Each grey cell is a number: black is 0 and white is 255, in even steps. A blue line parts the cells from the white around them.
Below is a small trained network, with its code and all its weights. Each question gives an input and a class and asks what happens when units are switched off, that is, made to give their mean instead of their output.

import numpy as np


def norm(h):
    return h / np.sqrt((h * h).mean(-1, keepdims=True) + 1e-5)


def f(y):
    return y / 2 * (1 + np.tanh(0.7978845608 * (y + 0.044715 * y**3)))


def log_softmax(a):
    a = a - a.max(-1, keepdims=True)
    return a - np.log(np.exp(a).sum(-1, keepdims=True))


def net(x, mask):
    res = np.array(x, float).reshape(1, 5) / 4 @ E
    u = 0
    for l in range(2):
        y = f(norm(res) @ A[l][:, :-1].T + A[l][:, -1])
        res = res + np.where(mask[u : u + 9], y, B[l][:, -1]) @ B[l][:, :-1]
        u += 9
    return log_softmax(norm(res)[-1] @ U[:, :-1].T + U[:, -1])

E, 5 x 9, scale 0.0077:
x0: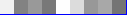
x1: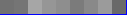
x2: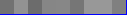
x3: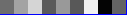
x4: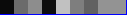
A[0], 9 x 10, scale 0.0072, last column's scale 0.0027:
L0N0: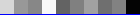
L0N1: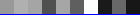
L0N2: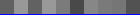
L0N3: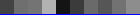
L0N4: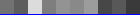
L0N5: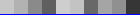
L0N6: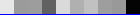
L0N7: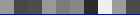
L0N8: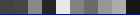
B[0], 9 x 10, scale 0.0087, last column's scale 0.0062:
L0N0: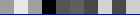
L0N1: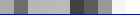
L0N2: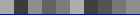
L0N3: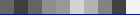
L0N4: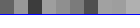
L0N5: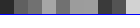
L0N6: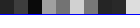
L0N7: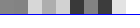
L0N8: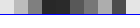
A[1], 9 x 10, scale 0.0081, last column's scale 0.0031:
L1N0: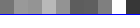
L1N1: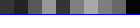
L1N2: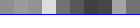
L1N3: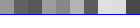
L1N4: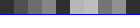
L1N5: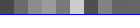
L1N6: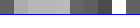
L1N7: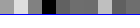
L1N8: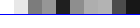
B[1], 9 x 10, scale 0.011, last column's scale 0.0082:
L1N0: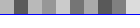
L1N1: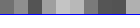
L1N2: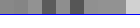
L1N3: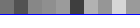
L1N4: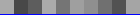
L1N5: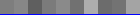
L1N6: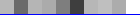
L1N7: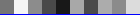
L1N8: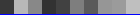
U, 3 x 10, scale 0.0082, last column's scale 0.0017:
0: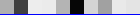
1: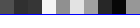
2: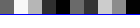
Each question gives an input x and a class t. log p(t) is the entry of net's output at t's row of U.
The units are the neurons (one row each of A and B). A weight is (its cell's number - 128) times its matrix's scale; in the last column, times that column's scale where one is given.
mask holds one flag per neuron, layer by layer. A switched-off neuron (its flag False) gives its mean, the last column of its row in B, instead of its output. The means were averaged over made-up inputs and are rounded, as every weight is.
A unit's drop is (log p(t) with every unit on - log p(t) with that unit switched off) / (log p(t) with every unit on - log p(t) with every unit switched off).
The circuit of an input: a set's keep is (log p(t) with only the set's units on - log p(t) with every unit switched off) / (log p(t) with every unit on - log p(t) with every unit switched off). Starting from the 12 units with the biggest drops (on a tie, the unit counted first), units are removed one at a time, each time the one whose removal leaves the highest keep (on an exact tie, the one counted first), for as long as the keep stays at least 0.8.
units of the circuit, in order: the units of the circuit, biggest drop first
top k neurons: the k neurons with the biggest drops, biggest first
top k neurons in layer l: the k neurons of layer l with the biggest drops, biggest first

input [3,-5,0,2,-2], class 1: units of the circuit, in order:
L0N6
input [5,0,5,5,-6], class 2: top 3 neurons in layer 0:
L0N0, L0N7, L0N3
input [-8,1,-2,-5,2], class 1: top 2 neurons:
L0N3, L0N1
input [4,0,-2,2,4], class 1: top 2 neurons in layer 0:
L0N6, L0N5
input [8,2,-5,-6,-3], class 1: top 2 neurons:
L0N6, L0N1
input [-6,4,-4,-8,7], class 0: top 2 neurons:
L0N7, L0N0
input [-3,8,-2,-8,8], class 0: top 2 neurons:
L0N7, L0N0
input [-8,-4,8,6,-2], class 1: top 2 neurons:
L0N3, L0N7
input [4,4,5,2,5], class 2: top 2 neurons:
L0N8, L0N3
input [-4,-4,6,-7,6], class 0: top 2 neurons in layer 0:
L0N7, L0N0
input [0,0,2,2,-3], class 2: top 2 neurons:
L0N0, L0N7
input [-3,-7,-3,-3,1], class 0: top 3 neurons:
L0N7, L0N6, L0N5
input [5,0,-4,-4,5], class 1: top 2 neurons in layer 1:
L1N6, L1N7
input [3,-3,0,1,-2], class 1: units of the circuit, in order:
L0N6
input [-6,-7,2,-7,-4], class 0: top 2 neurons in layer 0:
L0N7, L0N6
